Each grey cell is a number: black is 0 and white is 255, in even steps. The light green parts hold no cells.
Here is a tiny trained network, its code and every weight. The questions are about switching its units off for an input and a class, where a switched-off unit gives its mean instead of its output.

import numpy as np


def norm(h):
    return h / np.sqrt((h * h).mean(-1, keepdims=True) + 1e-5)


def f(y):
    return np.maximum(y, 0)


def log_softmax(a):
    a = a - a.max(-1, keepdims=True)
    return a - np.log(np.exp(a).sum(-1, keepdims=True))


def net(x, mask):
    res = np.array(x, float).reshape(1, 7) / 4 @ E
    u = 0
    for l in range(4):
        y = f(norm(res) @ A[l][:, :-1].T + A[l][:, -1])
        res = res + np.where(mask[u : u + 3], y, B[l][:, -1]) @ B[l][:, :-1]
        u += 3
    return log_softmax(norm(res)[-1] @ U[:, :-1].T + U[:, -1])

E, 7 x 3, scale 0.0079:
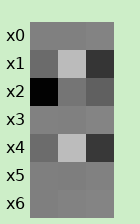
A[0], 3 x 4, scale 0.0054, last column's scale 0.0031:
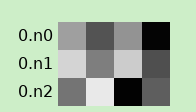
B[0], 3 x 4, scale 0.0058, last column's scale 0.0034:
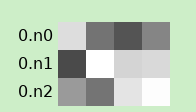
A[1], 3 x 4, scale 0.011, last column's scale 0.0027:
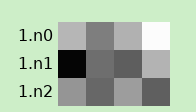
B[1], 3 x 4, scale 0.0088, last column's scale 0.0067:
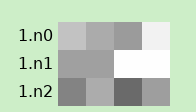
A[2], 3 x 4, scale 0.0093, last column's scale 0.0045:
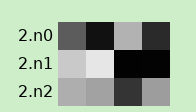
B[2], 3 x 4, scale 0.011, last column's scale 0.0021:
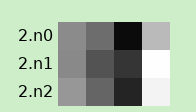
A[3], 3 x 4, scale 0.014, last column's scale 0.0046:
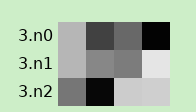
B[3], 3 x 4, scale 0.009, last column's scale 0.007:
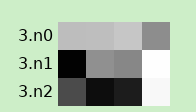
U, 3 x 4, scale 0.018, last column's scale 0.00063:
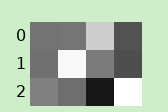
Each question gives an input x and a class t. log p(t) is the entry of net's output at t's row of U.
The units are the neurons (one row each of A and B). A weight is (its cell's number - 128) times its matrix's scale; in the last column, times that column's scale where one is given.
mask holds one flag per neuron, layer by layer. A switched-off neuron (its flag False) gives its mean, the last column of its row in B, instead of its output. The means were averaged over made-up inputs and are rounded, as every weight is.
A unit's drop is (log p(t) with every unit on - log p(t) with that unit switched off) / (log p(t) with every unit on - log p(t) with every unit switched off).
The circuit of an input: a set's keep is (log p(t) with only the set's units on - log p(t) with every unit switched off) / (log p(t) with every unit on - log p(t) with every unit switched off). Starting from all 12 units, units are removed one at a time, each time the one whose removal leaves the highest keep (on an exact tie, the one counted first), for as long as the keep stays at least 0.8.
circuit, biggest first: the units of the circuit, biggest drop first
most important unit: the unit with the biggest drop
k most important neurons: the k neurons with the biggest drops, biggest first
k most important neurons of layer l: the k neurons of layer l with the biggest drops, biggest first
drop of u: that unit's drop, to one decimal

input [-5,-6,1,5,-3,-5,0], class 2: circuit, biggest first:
(3.n2)
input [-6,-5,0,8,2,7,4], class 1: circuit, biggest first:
(1.n1 3.n2 0.n2 1.n2)
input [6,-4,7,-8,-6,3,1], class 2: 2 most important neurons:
(3.n2 2.n0)
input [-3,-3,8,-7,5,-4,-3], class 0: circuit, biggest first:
(1.n1 3.n1)
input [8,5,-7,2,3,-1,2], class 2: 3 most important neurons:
(1.n1 2.n1 2.n2)
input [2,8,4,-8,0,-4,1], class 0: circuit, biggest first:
(1.n1 0.n2 1.n0)
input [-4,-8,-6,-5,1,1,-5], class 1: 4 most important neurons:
(1.n0 0.n1 1.n2 3.n2)
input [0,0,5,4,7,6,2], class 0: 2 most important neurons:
(1.n1 0.n2)
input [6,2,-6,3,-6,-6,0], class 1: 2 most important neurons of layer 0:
(0.n2 0.n1)
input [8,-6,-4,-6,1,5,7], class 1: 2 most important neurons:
(1.n0 3.n2)
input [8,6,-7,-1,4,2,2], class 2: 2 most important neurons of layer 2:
(2.n1 2.n2)
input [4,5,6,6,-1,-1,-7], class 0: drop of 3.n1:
0.1
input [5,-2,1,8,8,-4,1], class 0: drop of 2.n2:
0.2
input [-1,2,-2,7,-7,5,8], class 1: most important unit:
1.n0
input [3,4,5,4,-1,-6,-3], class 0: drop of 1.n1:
0.3
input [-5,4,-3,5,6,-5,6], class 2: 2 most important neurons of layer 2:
(2.n1 2.n2)
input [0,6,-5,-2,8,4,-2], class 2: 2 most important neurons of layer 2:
(2.n1 2.n2)
